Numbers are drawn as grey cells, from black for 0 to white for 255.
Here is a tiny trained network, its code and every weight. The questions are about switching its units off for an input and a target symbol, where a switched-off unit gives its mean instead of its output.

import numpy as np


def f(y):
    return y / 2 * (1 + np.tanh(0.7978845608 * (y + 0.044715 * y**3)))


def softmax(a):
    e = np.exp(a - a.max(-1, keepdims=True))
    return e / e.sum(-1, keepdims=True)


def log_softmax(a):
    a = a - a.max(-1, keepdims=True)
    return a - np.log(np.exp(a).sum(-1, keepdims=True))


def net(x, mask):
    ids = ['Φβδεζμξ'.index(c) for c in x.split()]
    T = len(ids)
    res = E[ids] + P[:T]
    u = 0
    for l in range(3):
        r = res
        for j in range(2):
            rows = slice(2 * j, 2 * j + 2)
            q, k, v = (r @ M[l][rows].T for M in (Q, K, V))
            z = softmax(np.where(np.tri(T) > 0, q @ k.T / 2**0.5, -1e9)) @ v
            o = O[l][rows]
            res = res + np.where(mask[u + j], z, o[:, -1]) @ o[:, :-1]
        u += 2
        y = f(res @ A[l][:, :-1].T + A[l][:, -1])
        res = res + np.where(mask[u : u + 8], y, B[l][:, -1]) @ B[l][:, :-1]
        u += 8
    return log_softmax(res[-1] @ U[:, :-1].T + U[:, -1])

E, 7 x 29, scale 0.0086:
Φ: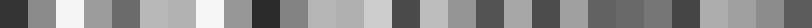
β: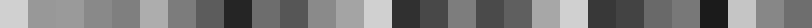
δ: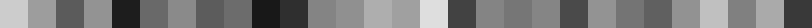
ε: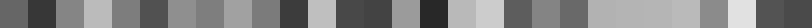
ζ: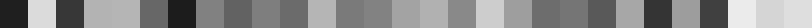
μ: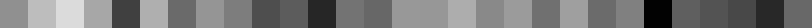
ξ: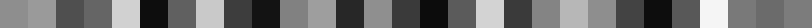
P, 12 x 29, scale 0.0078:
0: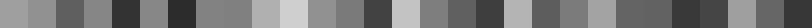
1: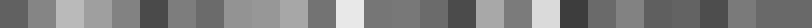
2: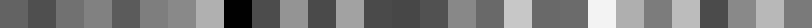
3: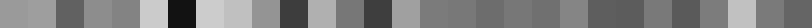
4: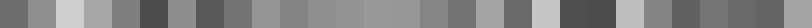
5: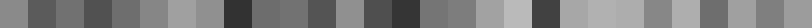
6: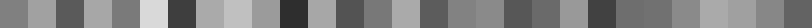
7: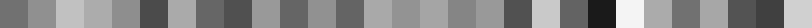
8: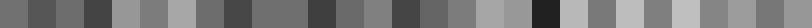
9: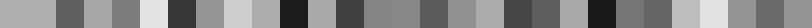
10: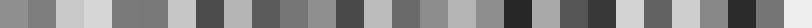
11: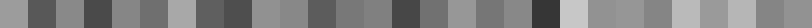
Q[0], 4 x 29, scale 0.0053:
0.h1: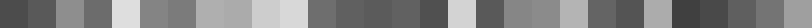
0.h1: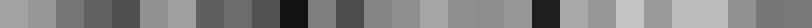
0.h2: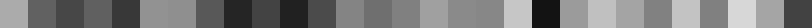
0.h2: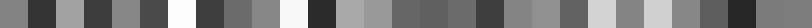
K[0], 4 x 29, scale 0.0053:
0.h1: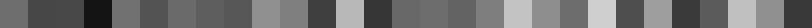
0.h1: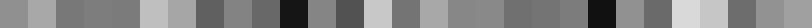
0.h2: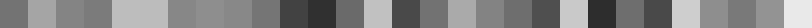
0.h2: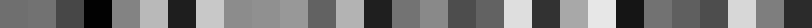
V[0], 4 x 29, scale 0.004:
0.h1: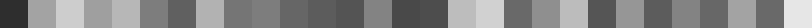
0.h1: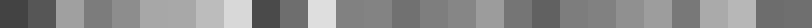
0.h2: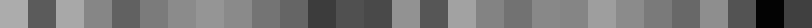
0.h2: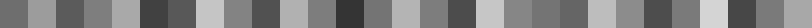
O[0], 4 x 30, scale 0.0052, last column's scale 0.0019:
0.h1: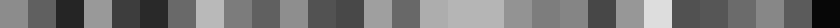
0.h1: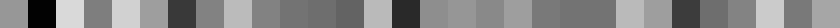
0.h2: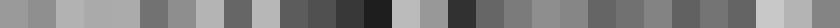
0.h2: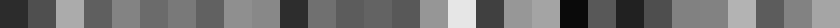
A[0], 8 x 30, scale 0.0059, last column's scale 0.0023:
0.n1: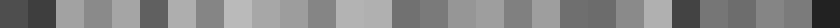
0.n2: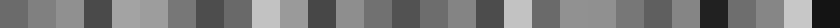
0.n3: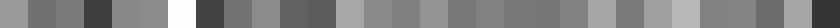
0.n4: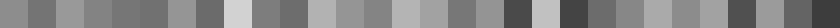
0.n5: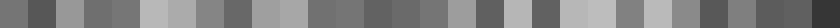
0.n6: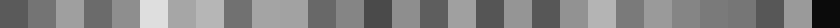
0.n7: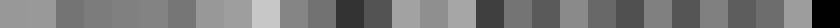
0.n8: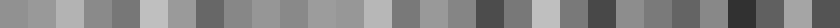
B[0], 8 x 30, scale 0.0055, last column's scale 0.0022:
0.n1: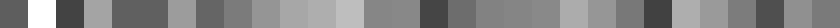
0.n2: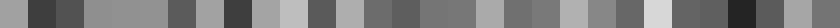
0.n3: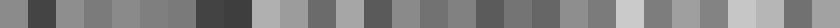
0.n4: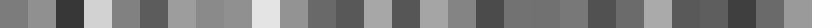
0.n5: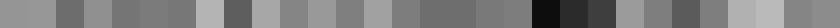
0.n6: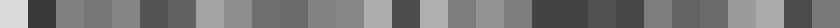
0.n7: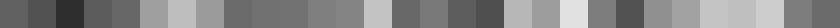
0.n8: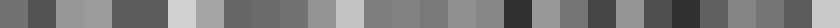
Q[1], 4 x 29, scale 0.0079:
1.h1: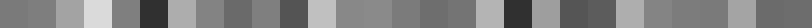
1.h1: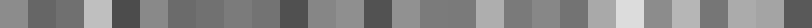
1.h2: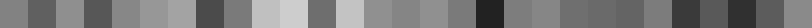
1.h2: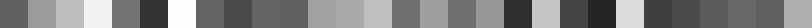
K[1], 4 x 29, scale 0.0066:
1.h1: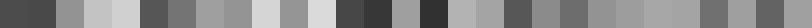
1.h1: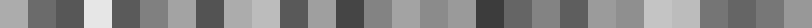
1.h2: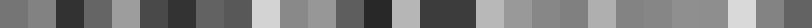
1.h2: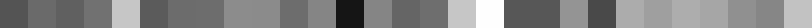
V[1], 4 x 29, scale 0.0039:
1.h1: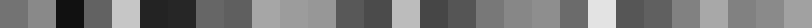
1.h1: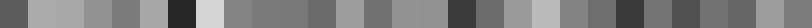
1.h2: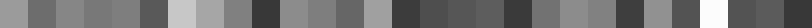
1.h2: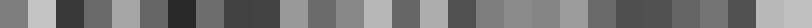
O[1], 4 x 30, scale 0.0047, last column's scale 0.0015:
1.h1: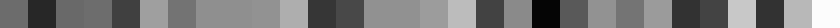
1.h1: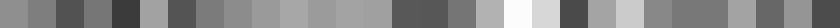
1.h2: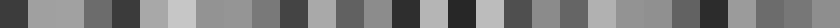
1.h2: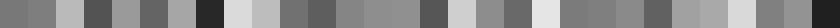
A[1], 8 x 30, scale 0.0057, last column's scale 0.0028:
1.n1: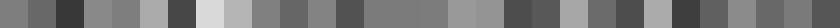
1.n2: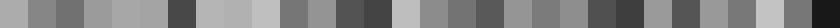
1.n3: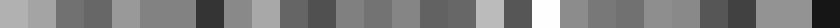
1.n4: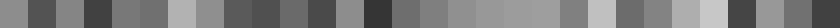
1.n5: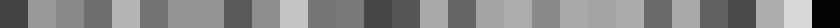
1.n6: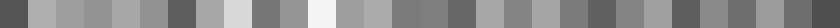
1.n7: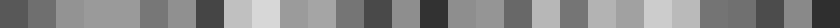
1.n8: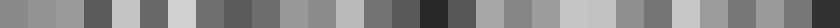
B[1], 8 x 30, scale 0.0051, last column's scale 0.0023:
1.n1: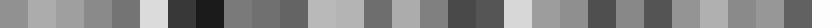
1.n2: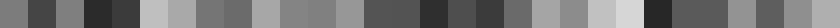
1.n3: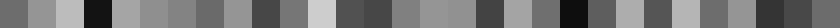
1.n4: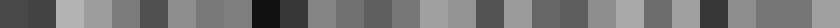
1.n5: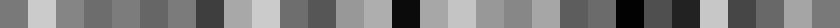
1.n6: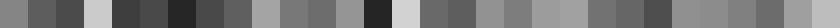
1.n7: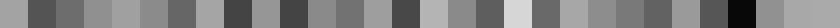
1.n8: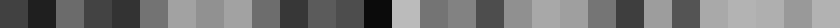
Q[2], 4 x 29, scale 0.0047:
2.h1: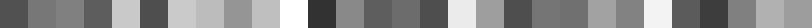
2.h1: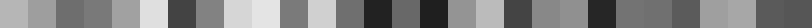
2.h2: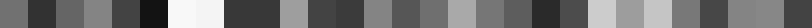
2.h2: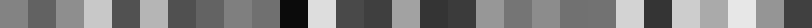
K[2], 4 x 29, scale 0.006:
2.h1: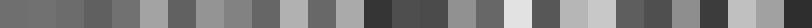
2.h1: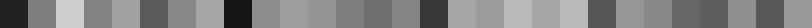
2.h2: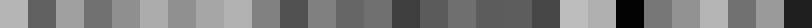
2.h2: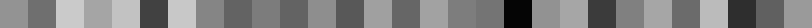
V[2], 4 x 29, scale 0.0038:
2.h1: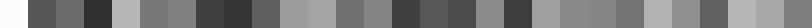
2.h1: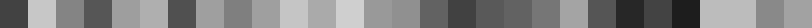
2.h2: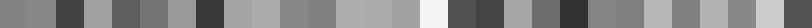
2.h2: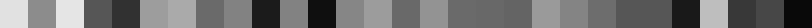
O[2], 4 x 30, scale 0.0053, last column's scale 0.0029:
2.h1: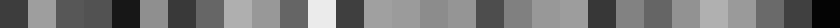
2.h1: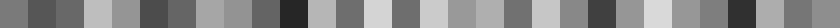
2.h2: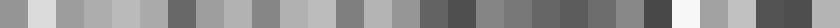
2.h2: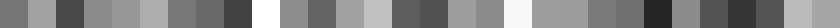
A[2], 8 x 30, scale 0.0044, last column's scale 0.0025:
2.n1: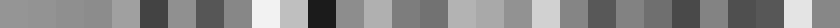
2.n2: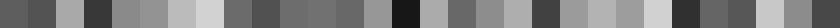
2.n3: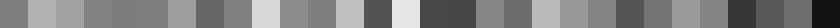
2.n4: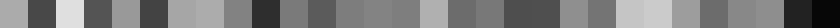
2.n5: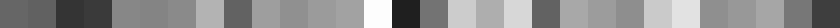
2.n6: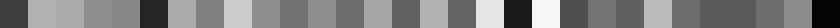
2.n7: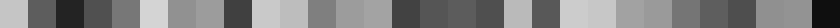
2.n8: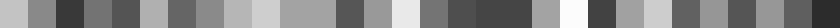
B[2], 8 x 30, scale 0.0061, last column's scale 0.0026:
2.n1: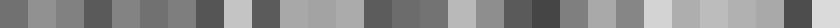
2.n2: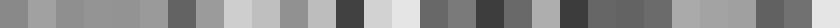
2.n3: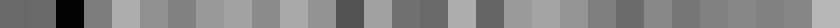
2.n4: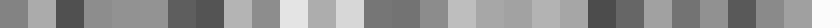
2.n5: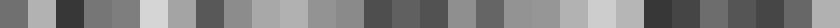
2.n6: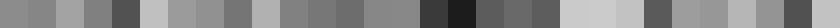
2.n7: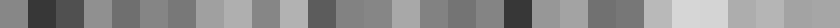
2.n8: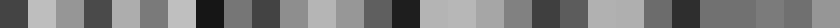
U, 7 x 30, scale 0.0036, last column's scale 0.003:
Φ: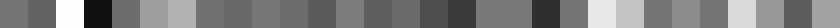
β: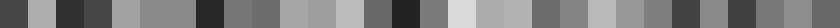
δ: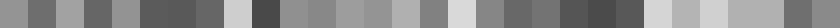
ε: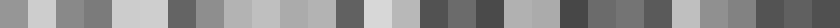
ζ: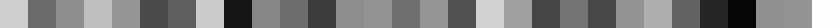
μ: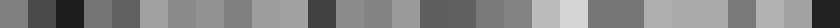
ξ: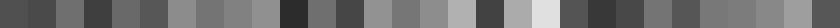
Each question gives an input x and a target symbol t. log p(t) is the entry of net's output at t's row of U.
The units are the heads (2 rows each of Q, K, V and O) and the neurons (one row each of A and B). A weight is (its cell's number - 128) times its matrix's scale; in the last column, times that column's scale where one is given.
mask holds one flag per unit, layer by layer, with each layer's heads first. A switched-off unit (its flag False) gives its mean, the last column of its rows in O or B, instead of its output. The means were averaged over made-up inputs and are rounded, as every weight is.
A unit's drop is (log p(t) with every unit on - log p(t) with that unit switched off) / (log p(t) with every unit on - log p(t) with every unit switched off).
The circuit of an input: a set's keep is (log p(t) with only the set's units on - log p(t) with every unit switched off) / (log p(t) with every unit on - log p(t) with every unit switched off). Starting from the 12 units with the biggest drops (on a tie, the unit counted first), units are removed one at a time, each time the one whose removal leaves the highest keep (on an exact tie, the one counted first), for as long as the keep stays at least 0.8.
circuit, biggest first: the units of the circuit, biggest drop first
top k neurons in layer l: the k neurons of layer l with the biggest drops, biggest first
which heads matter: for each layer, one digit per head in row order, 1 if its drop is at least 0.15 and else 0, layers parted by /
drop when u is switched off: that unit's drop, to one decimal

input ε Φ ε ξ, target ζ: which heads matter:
00 / 00 / 10
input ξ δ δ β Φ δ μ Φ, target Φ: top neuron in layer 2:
[2.n6]
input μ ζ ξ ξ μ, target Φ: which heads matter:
00 / 01 / 00
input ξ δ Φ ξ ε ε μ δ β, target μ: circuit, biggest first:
[2.n7, 0.n2]
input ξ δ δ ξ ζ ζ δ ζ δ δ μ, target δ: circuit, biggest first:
[1.h2, 2.n1]
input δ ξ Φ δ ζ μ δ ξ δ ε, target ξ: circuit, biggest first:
[0.h2, 2.h2]
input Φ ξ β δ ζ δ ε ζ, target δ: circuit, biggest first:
[1.h2, 2.h2]
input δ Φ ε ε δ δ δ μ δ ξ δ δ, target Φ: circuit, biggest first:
[2.h1, 0.n4, 1.h2]
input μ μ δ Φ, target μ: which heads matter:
01 / 00 / 01
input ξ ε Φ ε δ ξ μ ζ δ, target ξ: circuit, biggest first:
[0.h1, 2.h2, 2.n2, 0.h2]
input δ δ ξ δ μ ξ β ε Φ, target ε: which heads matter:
00 / 00 / 00
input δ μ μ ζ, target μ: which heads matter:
01 / 00 / 01
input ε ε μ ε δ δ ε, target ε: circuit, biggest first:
[2.h2, 1.n1]
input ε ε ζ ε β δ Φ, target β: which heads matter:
01 / 00 / 10
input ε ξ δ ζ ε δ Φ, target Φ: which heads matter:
00 / 00 / 11
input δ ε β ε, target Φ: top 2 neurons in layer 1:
[1.n2, 1.n1]
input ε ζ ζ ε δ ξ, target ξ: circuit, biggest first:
[2.h2, 2.n2, 1.n8]
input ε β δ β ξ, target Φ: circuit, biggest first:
[2.n6, 1.h2]
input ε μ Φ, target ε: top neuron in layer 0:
[0.n5]
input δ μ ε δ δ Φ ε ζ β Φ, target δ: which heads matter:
01 / 00 / 01
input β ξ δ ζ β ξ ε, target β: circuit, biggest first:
[2.n8, 0.h2, 2.h1, 2.h2]
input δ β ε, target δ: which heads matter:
00 / 10 / 01
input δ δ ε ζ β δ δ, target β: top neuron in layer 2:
[2.n8]
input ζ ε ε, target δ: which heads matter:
00 / 00 / 01
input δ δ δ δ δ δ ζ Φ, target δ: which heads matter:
00 / 01 / 00
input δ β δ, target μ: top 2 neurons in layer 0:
[0.n8, 0.n3]
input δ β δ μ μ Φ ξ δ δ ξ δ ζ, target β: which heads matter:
00 / 00 / 01
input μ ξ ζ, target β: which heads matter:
10 / 00 / 00
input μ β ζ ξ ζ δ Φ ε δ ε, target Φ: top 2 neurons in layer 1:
[1.n1, 1.n2]
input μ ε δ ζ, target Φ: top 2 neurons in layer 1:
[1.n2, 1.n7]
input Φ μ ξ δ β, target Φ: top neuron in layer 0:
[0.n8]
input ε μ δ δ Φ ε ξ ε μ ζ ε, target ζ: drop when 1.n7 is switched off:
0.1
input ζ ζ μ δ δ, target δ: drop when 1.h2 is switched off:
1.2
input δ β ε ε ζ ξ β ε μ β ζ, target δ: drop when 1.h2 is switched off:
0.8
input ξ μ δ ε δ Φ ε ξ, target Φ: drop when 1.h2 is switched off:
0.5
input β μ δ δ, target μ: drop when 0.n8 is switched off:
0.1
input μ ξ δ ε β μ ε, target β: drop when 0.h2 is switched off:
0.2
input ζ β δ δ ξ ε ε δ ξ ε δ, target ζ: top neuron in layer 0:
[0.n4]
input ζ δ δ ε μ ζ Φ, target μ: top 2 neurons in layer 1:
[1.n2, 1.n6]
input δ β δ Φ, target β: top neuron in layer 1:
[1.n6]
